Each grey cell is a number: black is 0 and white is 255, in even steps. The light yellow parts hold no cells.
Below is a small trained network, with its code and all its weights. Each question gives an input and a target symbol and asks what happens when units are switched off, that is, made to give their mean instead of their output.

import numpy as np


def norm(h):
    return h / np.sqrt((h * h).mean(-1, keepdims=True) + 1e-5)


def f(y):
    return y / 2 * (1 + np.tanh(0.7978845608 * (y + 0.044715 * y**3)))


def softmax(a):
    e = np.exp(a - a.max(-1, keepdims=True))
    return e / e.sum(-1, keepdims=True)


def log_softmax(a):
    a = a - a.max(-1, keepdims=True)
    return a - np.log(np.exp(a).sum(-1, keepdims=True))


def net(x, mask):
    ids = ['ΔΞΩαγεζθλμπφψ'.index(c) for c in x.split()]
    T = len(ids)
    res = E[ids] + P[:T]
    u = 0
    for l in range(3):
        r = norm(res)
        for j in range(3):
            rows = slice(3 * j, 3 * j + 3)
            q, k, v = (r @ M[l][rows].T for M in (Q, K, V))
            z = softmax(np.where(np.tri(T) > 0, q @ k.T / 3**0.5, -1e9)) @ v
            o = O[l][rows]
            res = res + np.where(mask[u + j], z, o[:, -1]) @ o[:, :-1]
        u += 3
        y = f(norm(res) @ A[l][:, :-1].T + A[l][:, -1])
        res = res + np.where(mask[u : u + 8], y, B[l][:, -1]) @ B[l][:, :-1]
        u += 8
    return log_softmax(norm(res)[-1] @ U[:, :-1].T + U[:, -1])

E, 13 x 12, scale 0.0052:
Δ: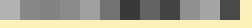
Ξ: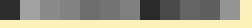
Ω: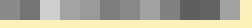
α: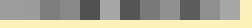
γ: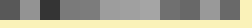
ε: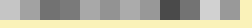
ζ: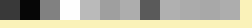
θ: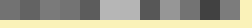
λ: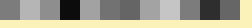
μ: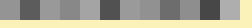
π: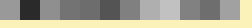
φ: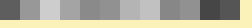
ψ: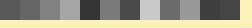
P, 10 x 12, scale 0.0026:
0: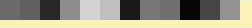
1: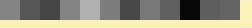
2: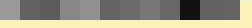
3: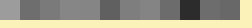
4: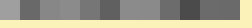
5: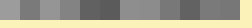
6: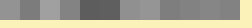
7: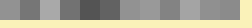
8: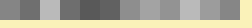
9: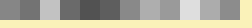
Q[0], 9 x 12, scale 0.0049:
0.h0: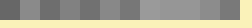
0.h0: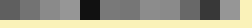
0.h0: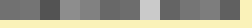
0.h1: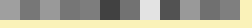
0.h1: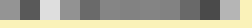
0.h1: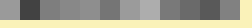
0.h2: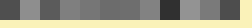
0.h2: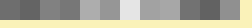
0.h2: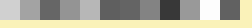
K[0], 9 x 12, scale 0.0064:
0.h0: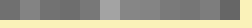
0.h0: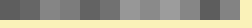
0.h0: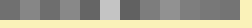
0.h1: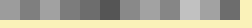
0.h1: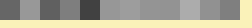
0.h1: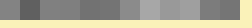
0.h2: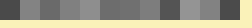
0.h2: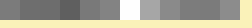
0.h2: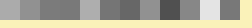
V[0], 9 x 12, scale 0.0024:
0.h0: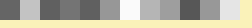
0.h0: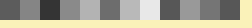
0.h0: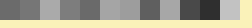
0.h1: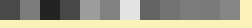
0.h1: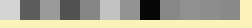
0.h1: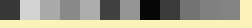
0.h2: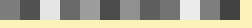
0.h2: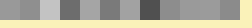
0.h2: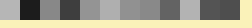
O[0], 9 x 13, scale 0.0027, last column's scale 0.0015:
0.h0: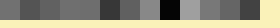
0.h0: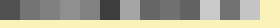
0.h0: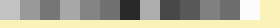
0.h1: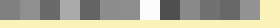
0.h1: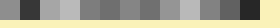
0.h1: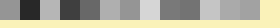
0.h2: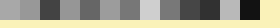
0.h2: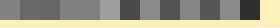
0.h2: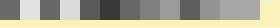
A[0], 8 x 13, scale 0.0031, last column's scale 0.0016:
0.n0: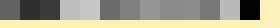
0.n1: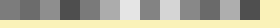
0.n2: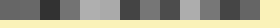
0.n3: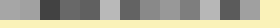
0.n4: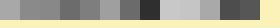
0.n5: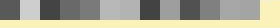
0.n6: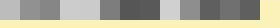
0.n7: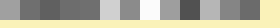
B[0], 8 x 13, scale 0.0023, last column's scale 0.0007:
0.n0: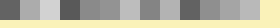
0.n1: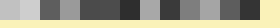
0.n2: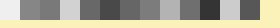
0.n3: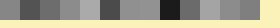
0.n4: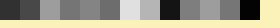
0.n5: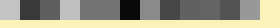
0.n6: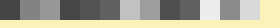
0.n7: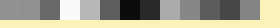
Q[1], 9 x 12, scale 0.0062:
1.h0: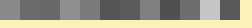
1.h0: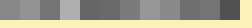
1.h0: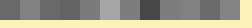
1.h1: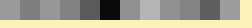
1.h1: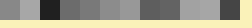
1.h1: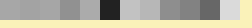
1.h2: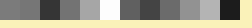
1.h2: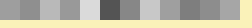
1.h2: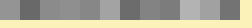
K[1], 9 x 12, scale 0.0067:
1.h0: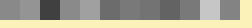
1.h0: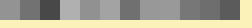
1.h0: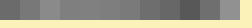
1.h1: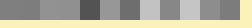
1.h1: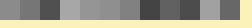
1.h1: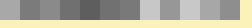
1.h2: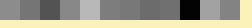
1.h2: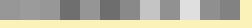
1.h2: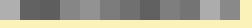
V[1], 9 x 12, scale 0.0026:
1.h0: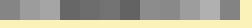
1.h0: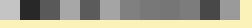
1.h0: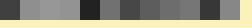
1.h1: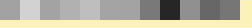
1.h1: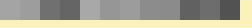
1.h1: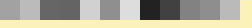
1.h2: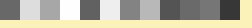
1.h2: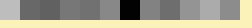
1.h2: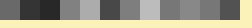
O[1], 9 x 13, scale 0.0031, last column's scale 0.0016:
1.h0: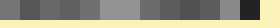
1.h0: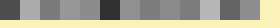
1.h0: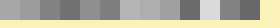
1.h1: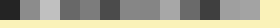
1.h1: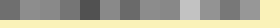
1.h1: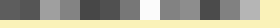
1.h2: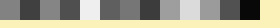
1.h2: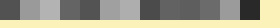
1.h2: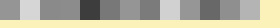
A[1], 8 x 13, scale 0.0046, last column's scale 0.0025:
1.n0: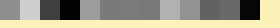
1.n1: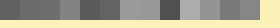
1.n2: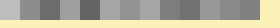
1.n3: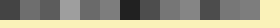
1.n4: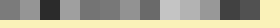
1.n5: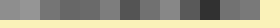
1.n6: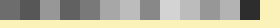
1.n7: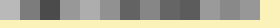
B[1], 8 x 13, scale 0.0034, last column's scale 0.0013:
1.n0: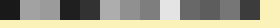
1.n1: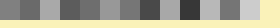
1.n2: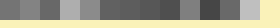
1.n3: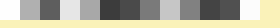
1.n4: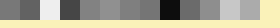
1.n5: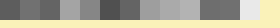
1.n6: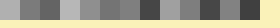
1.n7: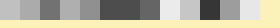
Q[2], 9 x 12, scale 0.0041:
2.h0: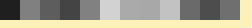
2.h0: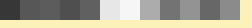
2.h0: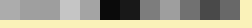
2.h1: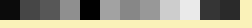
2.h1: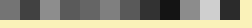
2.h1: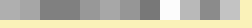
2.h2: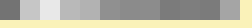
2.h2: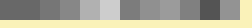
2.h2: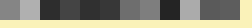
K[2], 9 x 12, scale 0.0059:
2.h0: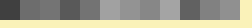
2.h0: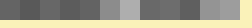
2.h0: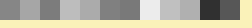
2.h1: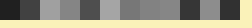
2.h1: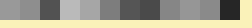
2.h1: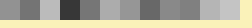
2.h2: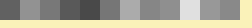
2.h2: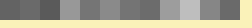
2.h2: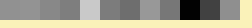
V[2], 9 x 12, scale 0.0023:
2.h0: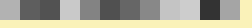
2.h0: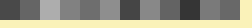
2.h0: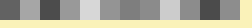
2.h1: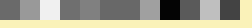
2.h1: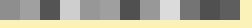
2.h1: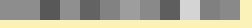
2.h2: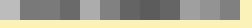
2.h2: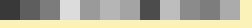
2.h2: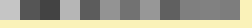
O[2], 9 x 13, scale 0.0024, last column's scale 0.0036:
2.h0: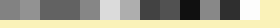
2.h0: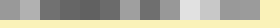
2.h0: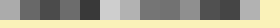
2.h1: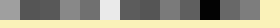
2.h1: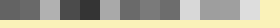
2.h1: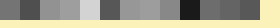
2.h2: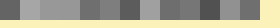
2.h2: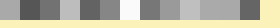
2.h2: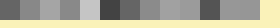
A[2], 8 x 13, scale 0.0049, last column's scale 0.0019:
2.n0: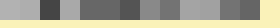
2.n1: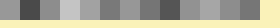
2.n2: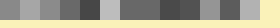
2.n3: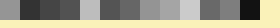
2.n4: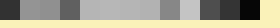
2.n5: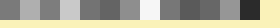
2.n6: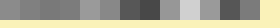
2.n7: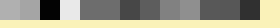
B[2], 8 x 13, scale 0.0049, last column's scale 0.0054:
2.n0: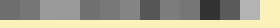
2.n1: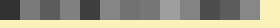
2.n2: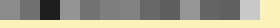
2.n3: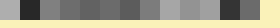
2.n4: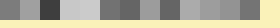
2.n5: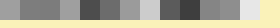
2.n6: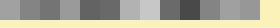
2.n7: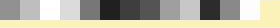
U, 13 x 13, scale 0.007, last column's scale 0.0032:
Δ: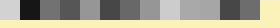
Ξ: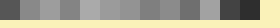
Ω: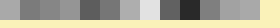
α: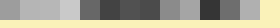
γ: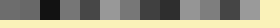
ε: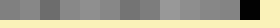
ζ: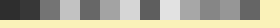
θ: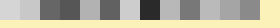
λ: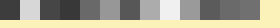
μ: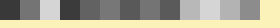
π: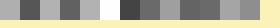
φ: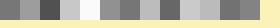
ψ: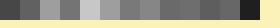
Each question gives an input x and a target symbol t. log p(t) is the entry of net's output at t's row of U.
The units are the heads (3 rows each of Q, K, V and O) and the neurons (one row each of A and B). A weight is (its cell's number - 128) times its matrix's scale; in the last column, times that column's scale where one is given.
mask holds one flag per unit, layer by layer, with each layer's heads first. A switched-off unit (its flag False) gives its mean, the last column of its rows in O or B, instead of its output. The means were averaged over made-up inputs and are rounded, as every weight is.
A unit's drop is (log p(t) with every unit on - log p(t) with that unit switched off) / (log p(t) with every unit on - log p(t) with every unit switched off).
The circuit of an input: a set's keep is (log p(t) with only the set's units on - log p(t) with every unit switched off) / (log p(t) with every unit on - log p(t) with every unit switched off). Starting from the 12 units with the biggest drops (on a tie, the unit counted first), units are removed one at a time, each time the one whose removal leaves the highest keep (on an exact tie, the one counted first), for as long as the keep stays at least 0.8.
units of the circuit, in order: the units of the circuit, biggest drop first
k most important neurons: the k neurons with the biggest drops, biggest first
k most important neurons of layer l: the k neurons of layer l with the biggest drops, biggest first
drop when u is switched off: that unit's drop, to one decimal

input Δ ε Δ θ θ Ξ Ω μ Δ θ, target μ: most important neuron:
[1.n4]
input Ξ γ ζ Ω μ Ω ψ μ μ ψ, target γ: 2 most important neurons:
[1.n4 2.n7]
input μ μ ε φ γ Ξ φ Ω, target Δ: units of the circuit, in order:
[1.h2 2.n7]
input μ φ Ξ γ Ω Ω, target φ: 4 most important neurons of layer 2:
[2.n4 2.n7 2.n5 2.n0]
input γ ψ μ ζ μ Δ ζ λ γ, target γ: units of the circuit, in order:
[1.n4 2.n7 2.n2]
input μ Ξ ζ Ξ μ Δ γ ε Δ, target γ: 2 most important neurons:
[0.n4 2.n7]
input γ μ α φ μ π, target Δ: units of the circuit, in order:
[1.h2 2.n3]
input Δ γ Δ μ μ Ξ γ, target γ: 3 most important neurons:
[1.n4 0.n7 2.n7]
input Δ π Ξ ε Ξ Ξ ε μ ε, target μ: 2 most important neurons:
[1.n3 2.n7]
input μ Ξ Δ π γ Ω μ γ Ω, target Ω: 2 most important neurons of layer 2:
[2.n7 2.n5]
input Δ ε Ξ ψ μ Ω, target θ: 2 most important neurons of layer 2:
[2.n7 2.n5]
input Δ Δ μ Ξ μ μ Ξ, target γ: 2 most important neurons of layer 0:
[0.n5 0.n6]
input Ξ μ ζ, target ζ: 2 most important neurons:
[2.n1 2.n7]
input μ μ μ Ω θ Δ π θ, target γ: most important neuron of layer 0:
[0.n5]
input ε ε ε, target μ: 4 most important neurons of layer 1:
[1.n3 1.n7 1.n1 1.n2]
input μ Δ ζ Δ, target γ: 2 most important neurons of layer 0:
[0.n6 0.n4]
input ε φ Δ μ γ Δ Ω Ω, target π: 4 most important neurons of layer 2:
[2.n7 2.n5 2.n2 2.n0]
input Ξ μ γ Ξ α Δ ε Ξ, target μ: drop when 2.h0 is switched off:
0.9
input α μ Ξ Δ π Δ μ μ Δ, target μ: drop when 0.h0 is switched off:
1.3
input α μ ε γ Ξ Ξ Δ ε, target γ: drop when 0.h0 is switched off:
0.0
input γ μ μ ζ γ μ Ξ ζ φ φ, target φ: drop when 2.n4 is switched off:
0.6
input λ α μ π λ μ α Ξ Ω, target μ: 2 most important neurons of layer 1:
[1.n3 1.n7]
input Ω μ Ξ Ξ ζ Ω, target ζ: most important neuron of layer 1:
[1.n3]
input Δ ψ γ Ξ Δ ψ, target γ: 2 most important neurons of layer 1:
[1.n4 1.n3]
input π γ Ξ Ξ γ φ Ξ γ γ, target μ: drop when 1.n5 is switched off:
0.0
